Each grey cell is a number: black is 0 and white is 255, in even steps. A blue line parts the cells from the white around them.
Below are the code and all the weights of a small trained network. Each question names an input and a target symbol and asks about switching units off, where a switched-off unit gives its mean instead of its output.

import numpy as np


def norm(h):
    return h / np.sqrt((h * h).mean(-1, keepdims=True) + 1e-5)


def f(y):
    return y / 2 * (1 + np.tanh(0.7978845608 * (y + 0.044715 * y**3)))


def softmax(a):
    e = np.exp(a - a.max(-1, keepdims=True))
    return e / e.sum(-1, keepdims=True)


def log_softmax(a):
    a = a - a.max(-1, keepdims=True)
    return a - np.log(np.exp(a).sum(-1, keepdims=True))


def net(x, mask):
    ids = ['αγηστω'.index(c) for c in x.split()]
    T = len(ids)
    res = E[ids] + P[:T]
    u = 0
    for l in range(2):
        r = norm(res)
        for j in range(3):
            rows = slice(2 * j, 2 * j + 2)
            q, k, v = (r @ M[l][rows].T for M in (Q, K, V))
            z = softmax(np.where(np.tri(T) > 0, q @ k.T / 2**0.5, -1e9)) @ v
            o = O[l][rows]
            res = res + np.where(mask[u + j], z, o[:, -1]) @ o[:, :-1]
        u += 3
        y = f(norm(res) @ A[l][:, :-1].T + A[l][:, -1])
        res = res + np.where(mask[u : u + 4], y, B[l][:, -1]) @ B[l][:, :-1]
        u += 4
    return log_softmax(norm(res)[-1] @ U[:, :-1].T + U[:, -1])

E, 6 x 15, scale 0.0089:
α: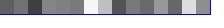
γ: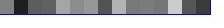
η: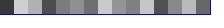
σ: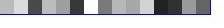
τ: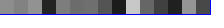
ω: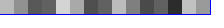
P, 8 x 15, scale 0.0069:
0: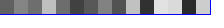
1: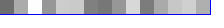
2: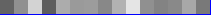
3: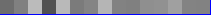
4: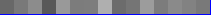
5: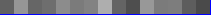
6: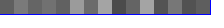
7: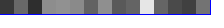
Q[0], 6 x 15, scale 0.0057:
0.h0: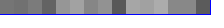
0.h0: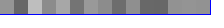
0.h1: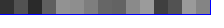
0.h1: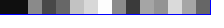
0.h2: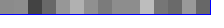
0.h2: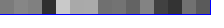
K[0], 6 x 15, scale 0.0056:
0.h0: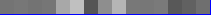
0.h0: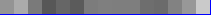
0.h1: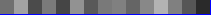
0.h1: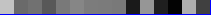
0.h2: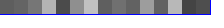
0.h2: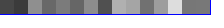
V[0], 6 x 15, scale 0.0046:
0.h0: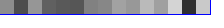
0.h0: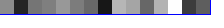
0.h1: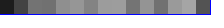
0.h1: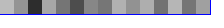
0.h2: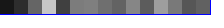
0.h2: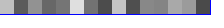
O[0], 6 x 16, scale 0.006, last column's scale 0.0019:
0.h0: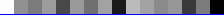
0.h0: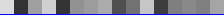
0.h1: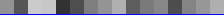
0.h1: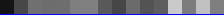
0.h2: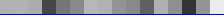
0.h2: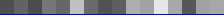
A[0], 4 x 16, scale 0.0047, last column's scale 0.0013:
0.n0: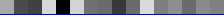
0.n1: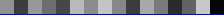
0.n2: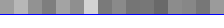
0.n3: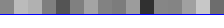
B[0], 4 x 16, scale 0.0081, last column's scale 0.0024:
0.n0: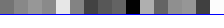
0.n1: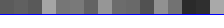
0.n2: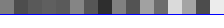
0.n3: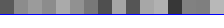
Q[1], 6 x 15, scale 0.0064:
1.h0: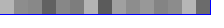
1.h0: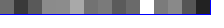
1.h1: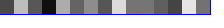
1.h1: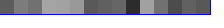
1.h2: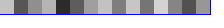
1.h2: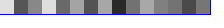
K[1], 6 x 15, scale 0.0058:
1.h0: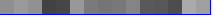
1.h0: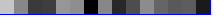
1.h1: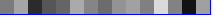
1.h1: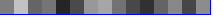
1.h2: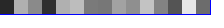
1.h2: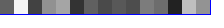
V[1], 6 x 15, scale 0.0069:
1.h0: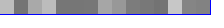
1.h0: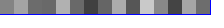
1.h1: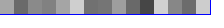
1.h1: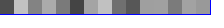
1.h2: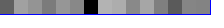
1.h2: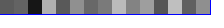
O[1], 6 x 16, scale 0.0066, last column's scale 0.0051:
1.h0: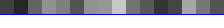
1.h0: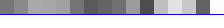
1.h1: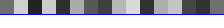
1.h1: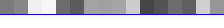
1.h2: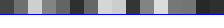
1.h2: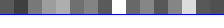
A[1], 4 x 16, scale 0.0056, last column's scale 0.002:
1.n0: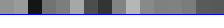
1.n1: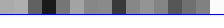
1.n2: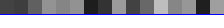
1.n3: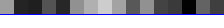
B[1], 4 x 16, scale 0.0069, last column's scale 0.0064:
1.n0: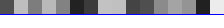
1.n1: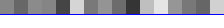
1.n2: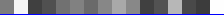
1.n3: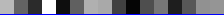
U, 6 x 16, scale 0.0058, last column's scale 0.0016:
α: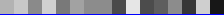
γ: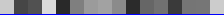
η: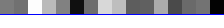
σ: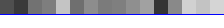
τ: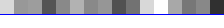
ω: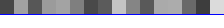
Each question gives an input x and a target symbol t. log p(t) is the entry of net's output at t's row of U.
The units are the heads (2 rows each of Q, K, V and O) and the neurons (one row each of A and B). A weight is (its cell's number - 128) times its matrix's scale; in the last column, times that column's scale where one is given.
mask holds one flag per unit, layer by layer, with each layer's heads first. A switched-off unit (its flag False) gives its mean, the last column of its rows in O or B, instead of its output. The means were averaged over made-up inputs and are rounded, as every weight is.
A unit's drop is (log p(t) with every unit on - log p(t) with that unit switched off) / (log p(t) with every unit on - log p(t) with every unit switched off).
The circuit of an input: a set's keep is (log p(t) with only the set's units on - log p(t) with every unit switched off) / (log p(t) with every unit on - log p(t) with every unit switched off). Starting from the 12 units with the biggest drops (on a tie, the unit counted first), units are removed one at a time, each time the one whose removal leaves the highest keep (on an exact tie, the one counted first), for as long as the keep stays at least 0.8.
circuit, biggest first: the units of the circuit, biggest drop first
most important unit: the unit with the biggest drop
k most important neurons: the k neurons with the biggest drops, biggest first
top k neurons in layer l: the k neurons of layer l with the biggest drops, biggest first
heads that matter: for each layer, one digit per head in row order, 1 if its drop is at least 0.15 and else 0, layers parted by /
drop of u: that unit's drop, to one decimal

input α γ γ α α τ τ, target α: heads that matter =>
001 / 010
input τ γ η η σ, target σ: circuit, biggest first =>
[0.h2, 1.h1]
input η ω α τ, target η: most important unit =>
1.h2
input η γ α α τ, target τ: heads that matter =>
001 / 000
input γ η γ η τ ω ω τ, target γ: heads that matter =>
110 / 100
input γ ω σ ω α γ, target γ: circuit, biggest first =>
[0.h0, 1.h0, 1.n3]
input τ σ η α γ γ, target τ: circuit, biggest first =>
[0.h2, 1.h1]
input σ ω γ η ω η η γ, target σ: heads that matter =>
000 / 011
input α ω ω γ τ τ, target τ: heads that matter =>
001 / 100
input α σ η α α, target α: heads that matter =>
100 / 011
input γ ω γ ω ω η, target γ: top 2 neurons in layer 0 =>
[0.n0, 0.n1]
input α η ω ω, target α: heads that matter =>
000 / 011
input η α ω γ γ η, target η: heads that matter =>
000 / 010
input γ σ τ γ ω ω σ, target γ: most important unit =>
0.h0
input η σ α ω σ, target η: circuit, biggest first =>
[1.h2, 1.h1]
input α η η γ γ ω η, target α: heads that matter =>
101 / 010
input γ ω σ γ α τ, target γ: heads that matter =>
000 / 100
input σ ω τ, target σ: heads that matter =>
000 / 000
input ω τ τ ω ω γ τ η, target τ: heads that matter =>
011 / 110
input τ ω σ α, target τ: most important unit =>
1.h2
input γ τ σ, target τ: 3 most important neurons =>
[0.n3, 0.n0, 1.n1]
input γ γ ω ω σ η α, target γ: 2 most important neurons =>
[1.n3, 0.n1]
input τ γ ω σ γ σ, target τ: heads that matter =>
001 / 000
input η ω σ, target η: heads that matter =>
100 / 001
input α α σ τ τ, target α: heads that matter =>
000 / 011
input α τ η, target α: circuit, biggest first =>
[1.h1, 1.h2]
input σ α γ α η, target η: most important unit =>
0.h1
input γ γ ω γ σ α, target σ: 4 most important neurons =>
[0.n0, 1.n0, 1.n1, 0.n3]
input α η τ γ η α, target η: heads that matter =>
010 / 011
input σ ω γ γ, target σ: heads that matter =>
101 / 010
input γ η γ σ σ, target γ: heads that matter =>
101 / 100
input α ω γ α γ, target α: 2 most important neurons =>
[0.n0, 0.n3]
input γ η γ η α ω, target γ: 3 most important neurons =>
[0.n1, 1.n3, 0.n0]
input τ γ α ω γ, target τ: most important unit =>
0.h0
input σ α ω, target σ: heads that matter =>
000 / 010
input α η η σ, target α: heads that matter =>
101 / 011
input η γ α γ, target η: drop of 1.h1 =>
0.2
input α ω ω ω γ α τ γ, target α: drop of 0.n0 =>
0.2
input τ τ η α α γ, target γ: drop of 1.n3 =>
0.6
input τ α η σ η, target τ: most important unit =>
1.h2
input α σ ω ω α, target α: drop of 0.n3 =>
0.2
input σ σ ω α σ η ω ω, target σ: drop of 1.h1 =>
0.4
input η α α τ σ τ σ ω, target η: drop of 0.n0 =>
0.0
